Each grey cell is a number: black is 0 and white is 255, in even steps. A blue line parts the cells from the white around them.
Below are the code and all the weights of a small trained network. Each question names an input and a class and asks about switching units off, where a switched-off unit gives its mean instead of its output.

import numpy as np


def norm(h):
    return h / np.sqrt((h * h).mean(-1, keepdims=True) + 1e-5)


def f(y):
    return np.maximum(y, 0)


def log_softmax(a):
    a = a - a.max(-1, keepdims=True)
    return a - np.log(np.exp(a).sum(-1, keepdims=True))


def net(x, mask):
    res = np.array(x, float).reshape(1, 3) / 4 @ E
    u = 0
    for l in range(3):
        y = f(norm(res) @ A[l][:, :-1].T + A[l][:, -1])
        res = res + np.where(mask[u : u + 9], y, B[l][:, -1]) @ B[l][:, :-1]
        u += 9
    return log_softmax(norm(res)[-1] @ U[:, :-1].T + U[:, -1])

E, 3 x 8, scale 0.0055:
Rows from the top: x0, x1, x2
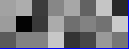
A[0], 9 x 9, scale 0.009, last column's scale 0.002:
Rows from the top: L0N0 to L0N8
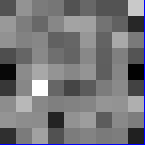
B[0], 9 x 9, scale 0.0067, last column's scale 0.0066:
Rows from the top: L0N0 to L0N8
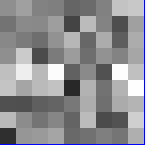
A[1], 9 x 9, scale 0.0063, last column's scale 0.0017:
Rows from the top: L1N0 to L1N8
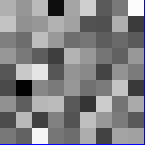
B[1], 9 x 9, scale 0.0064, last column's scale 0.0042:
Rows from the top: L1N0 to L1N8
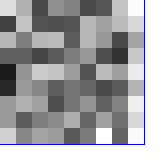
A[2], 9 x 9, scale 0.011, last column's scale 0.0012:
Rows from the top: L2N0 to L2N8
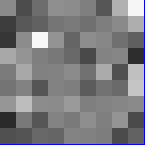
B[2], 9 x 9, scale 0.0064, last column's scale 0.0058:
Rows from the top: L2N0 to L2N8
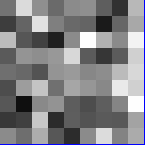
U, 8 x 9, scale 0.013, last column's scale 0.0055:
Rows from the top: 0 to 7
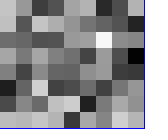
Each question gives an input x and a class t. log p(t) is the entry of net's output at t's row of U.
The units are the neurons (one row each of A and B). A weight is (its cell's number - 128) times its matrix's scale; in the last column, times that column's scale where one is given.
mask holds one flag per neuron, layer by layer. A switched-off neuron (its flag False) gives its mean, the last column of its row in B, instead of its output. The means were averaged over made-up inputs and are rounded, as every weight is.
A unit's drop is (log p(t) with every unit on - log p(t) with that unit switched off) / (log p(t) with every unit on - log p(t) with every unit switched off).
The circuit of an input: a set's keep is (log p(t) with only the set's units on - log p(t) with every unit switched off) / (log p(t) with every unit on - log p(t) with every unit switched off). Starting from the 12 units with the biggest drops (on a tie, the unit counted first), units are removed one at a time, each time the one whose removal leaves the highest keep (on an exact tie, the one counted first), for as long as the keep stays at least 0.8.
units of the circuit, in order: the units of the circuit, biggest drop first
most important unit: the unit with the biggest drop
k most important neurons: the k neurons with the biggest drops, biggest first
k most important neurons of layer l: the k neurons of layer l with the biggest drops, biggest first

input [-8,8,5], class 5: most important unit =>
L1N5
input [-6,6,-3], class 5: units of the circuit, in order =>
(L0N5; L1N5)
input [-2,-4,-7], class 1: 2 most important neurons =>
(L0N7; L1N0)
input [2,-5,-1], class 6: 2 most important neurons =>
(L1N0; L0N4)
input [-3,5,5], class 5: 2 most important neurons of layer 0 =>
(L0N5; L0N4)
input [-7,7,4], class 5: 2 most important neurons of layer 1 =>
(L1N5; L1N0)
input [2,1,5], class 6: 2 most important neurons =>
(L0N5; L0N4)
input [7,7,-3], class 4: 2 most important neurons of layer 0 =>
(L0N4; L0N5)
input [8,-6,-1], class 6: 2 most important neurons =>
(L2N2; L1N0)
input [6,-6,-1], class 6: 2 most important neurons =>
(L1N0; L2N2)
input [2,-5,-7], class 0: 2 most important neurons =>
(L0N7; L0N5)
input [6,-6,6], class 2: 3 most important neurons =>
(L1N0; L2N2; L0N3)
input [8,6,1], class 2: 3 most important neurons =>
(L0N4; L0N5; L1N0)
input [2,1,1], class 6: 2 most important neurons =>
(L0N5; L0N7)
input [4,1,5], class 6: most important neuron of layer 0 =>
(L0N5)
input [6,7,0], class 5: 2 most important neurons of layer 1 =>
(L1N8; L1N0)
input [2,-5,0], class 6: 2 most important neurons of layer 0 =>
(L0N4; L0N5)
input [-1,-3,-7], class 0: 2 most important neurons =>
(L0N7; L0N5)
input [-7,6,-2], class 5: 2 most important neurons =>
(L0N5; L1N5)
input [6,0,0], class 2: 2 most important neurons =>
(L0N4; L0N5)
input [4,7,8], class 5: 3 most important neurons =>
(L0N5; L1N8; L1N0)
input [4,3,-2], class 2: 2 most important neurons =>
(L0N5; L0N1)
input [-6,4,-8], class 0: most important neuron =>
(L0N5)
